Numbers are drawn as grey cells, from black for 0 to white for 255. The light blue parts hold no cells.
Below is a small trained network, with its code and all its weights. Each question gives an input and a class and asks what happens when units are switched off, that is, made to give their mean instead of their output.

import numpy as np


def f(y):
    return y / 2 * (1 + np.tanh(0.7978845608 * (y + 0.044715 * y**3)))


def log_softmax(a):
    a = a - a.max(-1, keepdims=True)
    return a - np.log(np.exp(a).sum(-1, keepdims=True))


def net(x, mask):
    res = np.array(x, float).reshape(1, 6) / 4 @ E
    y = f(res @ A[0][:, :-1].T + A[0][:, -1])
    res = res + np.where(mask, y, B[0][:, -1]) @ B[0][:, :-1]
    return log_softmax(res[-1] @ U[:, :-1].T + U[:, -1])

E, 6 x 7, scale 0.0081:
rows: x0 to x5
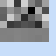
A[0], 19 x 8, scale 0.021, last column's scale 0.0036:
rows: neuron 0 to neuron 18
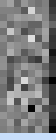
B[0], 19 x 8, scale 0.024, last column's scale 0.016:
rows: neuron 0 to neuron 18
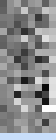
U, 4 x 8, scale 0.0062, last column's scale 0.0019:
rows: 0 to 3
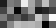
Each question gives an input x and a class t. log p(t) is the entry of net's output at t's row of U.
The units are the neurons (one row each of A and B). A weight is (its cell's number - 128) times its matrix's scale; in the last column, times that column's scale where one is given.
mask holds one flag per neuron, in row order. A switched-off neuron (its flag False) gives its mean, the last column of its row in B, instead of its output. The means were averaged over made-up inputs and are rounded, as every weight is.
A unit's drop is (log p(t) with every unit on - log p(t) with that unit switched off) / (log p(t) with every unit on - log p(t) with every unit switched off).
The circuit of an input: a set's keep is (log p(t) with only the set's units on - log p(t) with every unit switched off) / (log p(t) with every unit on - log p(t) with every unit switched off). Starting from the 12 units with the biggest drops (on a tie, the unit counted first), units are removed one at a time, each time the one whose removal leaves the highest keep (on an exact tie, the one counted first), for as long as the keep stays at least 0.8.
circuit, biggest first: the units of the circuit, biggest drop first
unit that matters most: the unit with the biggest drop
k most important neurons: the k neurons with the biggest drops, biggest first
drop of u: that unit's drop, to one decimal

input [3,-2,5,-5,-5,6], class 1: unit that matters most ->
neuron 13
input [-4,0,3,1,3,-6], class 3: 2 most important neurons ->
neuron 11; neuron 12
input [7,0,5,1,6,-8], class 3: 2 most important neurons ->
neuron 14; neuron 11
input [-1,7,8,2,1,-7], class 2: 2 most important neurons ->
neuron 4; neuron 7
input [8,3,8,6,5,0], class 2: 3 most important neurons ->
neuron 4; neuron 7; neuron 12
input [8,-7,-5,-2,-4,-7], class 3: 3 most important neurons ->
neuron 14; neuron 15; neuron 17
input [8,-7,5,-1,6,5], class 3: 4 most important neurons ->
neuron 14; neuron 15; neuron 17; neuron 0
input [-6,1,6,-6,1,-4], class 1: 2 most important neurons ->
neuron 13; neuron 11
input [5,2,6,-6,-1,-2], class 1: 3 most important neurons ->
neuron 13; neuron 11; neuron 2
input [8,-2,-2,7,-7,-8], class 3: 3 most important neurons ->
neuron 14; neuron 13; neuron 17
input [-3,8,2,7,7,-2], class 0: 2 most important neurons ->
neuron 15; neuron 13
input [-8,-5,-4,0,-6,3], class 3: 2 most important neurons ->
neuron 12; neuron 15
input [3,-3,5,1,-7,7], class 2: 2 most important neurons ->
neuron 15; neuron 4
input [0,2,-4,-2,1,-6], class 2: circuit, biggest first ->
neuron 11
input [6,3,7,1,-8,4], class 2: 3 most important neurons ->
neuron 4; neuron 7; neuron 12
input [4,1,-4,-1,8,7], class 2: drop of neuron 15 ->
0.0
